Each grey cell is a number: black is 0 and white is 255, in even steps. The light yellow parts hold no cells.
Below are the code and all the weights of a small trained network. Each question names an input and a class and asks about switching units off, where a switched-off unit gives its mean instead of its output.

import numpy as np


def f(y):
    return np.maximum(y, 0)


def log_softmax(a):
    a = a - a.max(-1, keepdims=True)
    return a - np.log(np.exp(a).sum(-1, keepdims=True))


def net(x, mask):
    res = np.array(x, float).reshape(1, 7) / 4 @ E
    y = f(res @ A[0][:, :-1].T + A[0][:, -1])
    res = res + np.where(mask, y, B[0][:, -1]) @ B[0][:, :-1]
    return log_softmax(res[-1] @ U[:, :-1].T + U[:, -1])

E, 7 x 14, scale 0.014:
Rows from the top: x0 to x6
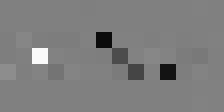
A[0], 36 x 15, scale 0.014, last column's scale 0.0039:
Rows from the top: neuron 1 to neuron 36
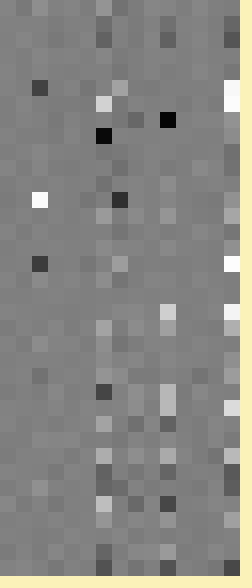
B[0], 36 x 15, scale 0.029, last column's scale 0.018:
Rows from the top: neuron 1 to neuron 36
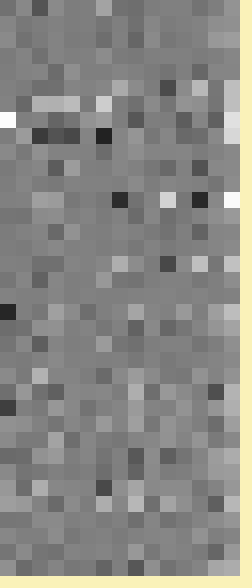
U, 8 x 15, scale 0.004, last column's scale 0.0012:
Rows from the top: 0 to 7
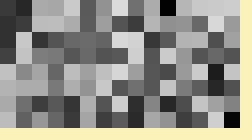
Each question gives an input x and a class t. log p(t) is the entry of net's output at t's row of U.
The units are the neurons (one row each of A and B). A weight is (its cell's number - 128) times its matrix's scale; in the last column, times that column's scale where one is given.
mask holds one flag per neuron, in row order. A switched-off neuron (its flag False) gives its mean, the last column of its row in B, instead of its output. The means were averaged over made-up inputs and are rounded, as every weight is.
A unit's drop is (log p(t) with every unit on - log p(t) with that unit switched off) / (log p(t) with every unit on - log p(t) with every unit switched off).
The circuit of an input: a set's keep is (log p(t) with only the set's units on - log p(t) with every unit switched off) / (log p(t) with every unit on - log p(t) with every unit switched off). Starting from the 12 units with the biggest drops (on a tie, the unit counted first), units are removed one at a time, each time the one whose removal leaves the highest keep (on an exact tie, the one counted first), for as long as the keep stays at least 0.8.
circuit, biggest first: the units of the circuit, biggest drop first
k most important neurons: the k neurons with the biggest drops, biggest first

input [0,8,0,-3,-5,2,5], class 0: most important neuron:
[neuron 9]
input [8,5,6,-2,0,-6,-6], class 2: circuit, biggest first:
[neuron 8; neuron 13]
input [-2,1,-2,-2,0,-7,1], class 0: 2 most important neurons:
[neuron 8; neuron 13]
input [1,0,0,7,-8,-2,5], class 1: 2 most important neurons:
[neuron 9; neuron 29]
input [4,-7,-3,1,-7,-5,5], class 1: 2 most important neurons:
[neuron 17; neuron 6]
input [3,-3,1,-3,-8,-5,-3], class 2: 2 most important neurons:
[neuron 25; neuron 7]
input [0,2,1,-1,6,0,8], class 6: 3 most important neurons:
[neuron 13; neuron 7; neuron 36]
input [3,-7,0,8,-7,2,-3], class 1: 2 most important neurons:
[neuron 9; neuron 29]
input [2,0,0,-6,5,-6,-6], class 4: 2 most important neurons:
[neuron 9; neuron 32]
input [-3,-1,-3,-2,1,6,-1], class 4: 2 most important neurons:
[neuron 13; neuron 20]
